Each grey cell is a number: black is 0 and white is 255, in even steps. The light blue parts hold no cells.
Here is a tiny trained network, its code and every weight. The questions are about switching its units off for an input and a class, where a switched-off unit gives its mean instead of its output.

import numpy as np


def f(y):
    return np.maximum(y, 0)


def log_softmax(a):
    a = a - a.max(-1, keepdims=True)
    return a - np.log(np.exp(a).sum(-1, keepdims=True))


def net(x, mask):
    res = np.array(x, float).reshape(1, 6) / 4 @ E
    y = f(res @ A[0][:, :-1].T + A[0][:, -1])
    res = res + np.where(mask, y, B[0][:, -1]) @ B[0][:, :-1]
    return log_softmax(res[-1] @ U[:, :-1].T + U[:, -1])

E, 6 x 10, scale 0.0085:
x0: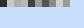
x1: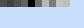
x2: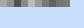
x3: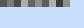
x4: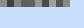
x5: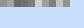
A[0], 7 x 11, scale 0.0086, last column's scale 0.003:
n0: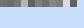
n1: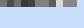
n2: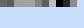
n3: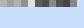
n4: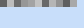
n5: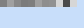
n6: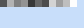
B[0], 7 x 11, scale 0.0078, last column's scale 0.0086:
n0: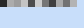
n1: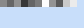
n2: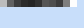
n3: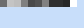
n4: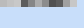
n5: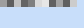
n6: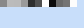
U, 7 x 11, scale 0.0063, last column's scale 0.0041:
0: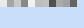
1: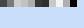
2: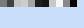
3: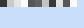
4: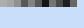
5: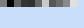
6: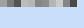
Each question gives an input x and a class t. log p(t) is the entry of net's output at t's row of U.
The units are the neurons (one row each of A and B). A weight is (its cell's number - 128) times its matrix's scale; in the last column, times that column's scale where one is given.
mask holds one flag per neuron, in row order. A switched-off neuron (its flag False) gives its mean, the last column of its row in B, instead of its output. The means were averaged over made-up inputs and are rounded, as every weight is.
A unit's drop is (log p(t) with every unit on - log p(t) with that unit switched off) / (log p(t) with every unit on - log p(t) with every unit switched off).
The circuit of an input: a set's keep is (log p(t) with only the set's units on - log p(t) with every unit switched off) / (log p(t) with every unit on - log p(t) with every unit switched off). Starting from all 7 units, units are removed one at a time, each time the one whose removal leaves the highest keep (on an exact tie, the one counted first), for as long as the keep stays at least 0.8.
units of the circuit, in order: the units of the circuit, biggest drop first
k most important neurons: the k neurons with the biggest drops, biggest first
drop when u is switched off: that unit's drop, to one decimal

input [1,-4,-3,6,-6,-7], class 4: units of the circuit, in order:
(n2; n1)
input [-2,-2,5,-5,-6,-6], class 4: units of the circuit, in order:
(n6; n3)
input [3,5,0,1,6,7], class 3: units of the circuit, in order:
(n2)
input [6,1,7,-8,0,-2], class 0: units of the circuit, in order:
(n3; n6; n5)
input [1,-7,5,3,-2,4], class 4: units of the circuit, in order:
(n3; n6)
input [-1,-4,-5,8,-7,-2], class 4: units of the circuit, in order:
(n2; n1)
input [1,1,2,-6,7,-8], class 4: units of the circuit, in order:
(n6; n5)
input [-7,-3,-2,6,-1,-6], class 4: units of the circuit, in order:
(n3; n1)
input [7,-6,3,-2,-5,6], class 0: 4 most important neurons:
(n4; n5; n0; n6)
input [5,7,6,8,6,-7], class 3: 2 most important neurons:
(n0; n6)
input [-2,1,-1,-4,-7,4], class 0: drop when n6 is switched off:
0.2
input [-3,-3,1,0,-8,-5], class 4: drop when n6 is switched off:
0.1
